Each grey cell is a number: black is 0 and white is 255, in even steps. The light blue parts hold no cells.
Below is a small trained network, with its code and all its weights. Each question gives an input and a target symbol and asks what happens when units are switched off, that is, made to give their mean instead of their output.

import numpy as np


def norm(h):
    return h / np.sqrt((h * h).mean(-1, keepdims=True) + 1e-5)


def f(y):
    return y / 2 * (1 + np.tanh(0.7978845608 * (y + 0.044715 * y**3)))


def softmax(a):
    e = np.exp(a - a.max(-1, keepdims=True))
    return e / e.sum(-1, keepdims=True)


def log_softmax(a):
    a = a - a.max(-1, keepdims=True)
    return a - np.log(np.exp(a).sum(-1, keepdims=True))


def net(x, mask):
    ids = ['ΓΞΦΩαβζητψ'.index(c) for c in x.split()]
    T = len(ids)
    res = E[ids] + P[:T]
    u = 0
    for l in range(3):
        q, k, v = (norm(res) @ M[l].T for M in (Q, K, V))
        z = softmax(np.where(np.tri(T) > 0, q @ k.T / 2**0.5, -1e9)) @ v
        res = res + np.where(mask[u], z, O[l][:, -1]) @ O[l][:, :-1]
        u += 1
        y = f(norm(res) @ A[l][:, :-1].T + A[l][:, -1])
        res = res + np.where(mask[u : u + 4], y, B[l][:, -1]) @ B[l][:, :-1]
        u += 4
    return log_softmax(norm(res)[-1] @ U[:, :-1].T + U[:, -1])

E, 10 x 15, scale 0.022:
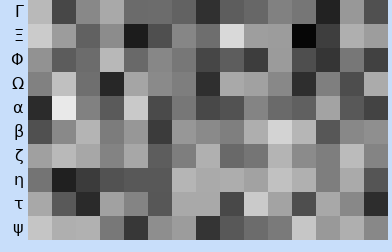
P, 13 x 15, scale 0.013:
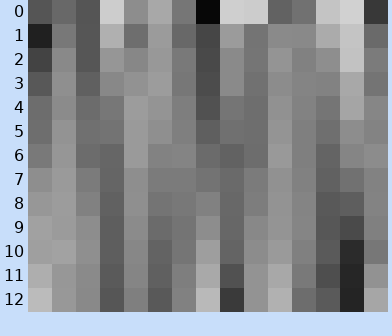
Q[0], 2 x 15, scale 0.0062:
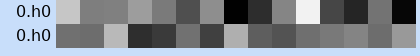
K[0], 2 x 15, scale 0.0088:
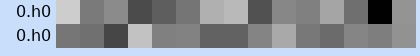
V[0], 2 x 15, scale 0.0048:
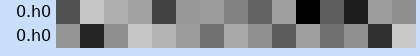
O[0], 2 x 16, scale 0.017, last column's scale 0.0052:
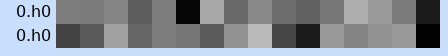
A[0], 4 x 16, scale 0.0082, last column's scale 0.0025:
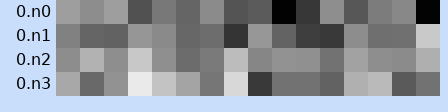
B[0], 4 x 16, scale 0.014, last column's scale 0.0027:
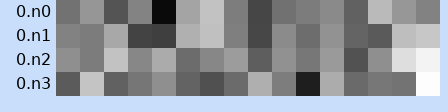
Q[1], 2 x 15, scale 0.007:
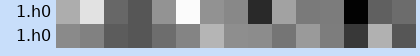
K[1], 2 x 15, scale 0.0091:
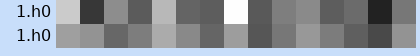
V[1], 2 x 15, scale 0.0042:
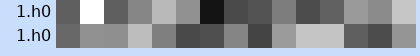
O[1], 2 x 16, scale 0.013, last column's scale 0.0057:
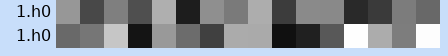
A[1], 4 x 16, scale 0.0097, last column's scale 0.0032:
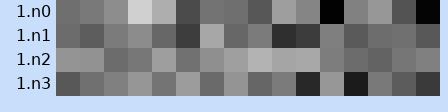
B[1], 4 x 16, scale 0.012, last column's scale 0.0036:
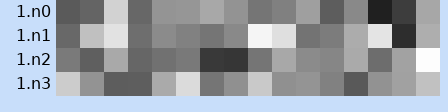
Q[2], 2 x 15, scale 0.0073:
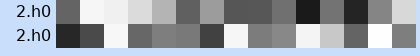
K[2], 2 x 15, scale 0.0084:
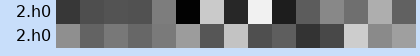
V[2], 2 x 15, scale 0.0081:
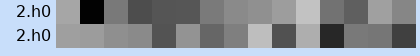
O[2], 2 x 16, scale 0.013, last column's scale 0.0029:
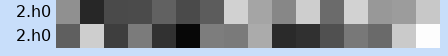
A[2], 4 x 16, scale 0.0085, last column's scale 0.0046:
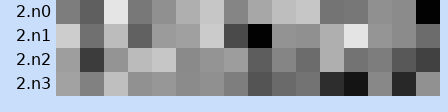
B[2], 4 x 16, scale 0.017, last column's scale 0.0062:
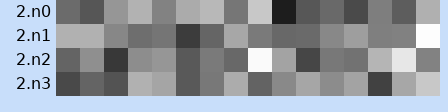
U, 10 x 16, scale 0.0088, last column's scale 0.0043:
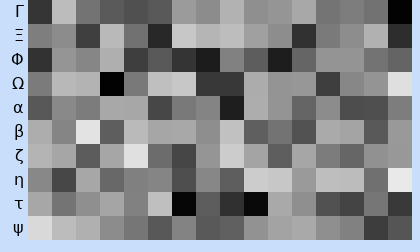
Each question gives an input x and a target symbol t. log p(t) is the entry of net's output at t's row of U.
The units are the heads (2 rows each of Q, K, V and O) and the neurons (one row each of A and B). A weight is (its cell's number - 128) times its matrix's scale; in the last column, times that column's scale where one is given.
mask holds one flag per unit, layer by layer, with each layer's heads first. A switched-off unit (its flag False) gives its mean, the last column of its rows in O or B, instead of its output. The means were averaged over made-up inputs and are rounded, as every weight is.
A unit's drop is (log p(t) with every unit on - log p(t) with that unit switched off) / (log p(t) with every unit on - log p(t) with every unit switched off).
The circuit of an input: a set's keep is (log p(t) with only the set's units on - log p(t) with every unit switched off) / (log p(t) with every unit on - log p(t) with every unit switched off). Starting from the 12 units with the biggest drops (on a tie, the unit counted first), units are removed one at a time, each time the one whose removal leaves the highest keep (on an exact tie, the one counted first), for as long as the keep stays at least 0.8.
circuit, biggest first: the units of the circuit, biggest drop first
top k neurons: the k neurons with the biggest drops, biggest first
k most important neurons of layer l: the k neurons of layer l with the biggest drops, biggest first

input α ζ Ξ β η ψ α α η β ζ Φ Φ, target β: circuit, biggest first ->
(0.h0, 1.n1)
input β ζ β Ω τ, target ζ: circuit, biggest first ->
(0.n3)
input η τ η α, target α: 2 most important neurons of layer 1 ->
(1.n0, 1.n2)
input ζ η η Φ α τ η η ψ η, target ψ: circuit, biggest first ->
(0.n3, 2.h0, 2.n1, 1.h0)
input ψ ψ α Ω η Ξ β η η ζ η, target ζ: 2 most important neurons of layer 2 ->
(2.n2, 2.n3)
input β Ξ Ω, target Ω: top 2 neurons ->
(0.n1, 2.n3)
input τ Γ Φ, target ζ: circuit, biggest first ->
(0.n3, 1.n3, 1.n1)
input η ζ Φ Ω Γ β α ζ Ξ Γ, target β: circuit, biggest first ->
(0.h0, 1.n1)
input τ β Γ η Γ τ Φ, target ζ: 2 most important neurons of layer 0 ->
(0.n3, 0.n2)
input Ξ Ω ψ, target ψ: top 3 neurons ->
(0.n1, 2.n1, 2.n3)
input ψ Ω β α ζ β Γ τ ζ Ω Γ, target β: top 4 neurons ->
(1.n1, 0.n0, 0.n2, 1.n3)
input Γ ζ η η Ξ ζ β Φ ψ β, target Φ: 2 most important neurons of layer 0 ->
(0.n3, 0.n1)
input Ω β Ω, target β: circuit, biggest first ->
(2.h0, 2.n0)
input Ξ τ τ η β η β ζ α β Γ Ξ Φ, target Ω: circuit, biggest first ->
(0.h0, 0.n1, 0.n0)
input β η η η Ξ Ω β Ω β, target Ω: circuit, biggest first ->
(2.n3)
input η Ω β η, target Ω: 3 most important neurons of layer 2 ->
(2.n3, 2.n1, 2.n0)
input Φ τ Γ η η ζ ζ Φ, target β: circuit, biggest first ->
(1.n1, 1.h0)
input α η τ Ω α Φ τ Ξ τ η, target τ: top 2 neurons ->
(0.n2, 0.n3)
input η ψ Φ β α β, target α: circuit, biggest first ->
(2.h0, 2.n3)
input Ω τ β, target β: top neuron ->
(0.n3)
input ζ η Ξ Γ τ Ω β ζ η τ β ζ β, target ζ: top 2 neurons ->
(0.n3, 2.n2)
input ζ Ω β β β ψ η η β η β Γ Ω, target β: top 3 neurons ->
(0.n2, 2.n3, 0.n1)
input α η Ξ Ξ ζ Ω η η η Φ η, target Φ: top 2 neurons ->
(0.n2, 0.n1)
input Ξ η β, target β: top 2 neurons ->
(2.n0, 0.n3)
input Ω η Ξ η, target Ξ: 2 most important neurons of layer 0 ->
(0.n2, 0.n1)
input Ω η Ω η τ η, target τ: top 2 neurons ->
(0.n3, 1.n2)
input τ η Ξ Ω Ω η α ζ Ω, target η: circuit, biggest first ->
(2.h0)
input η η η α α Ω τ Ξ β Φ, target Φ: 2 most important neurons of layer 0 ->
(0.n3, 0.n0)
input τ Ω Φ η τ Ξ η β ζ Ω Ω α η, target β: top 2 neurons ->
(0.n3, 2.n0)
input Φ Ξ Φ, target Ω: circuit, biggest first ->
(0.n1, 0.h0)
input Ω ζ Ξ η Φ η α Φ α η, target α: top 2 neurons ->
(2.n3, 0.n3)
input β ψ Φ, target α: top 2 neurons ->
(1.n0, 2.n3)
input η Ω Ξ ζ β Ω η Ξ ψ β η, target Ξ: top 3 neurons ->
(0.n3, 0.n2, 1.n0)
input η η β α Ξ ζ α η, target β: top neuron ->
(2.n0)
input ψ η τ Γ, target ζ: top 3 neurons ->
(0.n3, 1.n3, 0.n2)
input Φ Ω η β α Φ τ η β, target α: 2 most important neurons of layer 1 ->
(1.n1, 1.n3)
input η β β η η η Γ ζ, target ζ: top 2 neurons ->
(0.n3, 0.n2)
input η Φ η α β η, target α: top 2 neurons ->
(0.n3, 2.n3)
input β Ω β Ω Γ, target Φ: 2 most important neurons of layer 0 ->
(0.n2, 0.n3)
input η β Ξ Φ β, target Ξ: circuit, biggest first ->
(2.h0)
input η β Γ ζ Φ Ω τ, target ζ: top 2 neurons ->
(0.n3, 1.n3)
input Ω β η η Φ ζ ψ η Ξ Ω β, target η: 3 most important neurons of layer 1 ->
(1.n3, 1.n0, 1.n1)
